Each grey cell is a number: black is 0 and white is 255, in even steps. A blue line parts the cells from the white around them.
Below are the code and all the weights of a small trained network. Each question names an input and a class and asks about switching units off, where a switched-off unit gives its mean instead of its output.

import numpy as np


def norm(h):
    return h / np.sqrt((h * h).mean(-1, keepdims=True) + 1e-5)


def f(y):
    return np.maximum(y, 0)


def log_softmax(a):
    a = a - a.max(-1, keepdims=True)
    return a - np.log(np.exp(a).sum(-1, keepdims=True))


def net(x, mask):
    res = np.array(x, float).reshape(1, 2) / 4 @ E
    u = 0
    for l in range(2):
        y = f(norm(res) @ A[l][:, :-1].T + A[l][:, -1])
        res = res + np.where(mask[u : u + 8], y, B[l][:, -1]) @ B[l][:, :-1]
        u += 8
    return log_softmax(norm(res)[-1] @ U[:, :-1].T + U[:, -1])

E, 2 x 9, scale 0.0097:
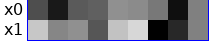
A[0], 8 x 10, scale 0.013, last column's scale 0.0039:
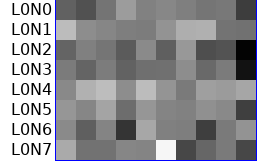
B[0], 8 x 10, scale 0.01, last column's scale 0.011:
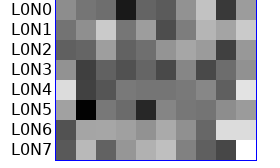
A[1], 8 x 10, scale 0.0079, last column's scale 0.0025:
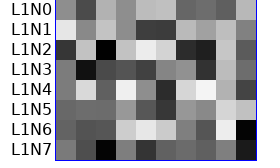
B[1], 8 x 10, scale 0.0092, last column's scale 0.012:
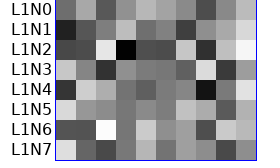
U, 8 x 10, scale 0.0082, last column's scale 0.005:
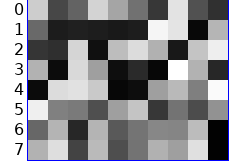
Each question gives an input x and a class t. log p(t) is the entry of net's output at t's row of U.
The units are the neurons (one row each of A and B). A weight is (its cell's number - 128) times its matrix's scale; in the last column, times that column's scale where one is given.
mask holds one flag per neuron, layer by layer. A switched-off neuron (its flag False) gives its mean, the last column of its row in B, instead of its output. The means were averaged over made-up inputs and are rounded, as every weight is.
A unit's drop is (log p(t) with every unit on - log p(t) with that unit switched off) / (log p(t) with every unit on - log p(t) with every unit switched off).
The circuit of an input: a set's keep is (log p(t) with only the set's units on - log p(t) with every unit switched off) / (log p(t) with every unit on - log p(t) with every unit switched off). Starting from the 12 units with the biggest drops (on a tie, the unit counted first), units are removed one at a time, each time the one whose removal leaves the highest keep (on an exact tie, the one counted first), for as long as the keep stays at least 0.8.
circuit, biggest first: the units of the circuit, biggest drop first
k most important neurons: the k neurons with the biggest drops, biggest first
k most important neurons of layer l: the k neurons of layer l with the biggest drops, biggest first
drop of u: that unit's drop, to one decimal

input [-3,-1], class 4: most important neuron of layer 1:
L1N4
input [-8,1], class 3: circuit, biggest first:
L0N4, L0N7
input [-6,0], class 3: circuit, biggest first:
L0N4, L0N7, L1N2
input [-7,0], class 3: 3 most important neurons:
L0N4, L0N7, L0N6
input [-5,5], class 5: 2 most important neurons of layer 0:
L0N4, L0N6
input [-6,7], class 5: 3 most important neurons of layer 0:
L0N4, L0N6, L0N5
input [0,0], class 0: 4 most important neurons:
L0N7, L0N6, L0N1, L1N2
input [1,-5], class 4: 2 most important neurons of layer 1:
L1N4, L1N2
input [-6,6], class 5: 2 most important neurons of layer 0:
L0N4, L0N6
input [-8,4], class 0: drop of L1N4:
0.1
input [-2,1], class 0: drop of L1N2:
0.3
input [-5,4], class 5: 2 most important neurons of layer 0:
L0N4, L0N7
